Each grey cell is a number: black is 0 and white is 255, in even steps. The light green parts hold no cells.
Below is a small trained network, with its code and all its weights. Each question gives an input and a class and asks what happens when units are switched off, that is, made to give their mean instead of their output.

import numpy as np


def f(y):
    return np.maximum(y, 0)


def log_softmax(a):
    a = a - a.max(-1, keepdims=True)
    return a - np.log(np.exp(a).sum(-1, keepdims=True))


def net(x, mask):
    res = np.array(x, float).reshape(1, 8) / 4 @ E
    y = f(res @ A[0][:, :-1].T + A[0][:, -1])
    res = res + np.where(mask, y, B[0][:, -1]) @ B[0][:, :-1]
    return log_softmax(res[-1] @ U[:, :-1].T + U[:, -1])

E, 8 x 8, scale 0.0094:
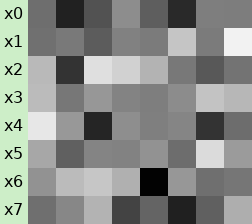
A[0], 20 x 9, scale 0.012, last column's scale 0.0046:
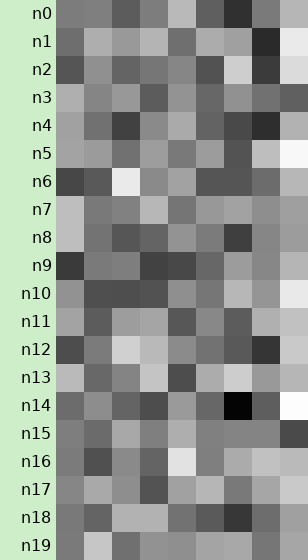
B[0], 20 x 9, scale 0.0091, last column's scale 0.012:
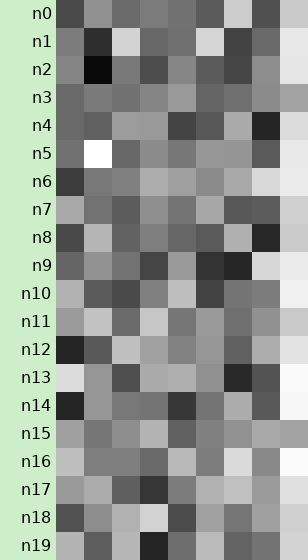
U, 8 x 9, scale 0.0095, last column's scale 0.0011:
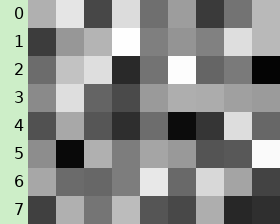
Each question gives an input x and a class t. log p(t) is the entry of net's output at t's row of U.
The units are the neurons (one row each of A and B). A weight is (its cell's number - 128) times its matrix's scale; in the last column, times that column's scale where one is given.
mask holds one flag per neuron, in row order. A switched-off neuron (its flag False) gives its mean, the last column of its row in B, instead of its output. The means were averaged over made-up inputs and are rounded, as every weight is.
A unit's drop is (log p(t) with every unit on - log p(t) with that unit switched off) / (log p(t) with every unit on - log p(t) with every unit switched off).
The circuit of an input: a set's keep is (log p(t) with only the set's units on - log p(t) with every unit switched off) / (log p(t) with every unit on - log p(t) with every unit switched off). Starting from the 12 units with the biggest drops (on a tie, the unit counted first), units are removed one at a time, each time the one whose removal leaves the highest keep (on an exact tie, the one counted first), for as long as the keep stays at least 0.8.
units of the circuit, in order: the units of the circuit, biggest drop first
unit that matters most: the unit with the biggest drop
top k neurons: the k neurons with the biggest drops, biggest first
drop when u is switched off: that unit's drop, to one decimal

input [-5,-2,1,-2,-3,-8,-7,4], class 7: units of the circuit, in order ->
(n14)
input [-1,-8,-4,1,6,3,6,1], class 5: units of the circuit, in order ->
(n1 n5)
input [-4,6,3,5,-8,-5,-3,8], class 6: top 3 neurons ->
(n16 n17 n18)
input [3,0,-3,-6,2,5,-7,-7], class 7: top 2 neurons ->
(n4 n0)
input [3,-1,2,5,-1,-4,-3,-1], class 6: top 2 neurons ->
(n1 n14)
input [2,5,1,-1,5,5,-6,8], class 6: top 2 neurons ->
(n16 n10)
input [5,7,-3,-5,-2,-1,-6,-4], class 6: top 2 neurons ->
(n16 n10)
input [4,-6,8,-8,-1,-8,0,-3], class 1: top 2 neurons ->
(n12 n6)
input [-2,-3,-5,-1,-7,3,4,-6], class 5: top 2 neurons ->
(n2 n5)
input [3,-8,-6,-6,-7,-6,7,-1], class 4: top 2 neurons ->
(n9 n2)
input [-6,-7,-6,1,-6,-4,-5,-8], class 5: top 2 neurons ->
(n2 n5)
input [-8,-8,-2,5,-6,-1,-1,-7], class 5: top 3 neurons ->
(n2 n5 n14)
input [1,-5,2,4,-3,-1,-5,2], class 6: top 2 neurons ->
(n16 n1)
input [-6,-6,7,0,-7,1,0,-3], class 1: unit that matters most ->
n6
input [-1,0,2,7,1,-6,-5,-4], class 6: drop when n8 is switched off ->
-0.1
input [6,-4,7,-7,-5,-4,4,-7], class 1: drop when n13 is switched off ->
0.0
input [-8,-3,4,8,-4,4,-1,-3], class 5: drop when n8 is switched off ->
0.1
